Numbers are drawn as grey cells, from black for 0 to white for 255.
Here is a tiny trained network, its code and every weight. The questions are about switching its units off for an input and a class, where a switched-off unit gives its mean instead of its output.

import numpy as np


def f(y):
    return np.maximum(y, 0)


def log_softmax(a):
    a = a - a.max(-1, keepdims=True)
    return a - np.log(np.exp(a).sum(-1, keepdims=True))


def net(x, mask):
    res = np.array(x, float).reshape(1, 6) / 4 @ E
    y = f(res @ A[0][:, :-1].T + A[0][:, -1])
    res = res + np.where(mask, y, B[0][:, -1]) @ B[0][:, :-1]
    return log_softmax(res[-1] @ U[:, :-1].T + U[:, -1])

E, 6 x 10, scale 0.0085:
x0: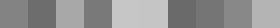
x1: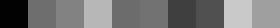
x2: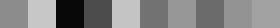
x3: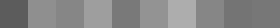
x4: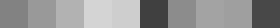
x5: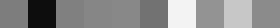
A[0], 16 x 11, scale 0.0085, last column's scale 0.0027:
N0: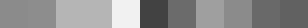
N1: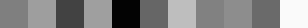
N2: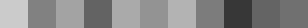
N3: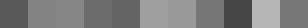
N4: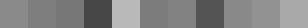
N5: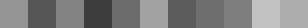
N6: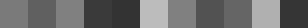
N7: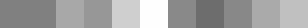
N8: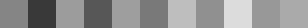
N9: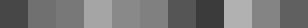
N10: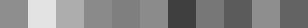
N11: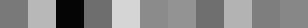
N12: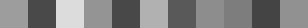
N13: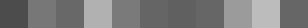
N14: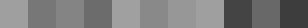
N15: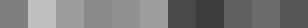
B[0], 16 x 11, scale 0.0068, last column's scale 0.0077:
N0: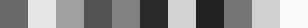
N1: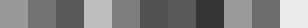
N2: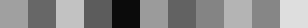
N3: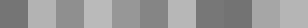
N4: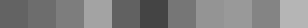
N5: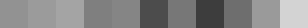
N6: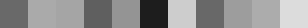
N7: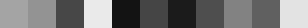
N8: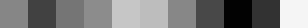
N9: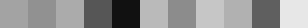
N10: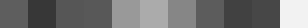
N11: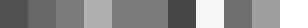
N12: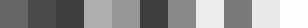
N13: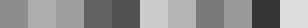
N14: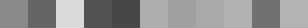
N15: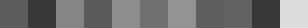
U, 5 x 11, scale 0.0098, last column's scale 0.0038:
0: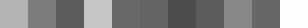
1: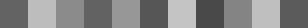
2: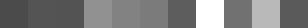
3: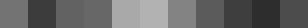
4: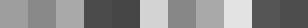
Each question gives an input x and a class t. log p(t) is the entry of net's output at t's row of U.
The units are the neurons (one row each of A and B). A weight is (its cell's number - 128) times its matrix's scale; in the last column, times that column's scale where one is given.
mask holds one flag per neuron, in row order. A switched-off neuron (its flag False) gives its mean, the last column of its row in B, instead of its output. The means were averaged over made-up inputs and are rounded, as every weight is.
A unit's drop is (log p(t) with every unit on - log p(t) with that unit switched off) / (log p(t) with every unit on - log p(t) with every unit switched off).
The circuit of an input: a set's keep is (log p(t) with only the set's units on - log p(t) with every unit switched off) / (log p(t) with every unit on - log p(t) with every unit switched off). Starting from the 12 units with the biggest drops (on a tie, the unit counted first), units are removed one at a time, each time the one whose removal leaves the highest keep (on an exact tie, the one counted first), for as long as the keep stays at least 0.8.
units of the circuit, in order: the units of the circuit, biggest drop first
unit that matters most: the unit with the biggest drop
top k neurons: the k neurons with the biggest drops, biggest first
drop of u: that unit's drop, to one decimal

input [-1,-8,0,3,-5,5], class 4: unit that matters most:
N2
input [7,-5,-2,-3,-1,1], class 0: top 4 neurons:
[N7 N9 N13 N5]
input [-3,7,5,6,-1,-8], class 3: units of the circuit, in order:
[N10 N15]
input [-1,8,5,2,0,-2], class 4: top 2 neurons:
[N13 N9]
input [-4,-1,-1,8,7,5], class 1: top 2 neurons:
[N0 N7]
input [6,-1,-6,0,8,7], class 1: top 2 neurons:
[N0 N11]
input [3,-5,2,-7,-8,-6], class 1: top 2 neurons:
[N6 N5]
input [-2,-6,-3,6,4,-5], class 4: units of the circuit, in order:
[N2 N14]
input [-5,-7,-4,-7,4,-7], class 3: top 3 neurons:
[N10 N9 N15]
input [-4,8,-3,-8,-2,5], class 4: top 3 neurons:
[N9 N13 N7]
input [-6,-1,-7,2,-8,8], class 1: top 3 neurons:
[N6 N7 N11]
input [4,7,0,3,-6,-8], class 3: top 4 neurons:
[N10 N15 N0 N2]
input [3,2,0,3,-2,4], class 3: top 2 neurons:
[N8 N0]
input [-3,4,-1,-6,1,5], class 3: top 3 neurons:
[N8 N7 N2]
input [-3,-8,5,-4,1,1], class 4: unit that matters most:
N2
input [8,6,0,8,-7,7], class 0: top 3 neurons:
[N7 N0 N8]
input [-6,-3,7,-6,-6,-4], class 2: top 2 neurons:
[N11 N0]
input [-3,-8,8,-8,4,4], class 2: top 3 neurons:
[N11 N13 N9]
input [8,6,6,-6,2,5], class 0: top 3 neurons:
[N7 N12 N8]
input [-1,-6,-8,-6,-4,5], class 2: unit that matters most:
N12
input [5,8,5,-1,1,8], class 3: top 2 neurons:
[N8 N2]
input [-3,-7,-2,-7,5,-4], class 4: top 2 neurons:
[N2 N14]
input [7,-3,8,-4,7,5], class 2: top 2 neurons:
[N11 N1]
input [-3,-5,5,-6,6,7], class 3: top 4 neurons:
[N8 N12 N6 N7]
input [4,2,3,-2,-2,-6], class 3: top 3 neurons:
[N10 N15 N12]
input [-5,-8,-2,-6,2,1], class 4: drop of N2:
0.2
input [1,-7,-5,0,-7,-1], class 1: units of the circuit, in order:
[N6]
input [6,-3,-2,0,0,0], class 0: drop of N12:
0.0
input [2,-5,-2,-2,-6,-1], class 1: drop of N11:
0.1
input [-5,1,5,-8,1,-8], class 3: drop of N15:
0.2
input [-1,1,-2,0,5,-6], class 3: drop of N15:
0.3
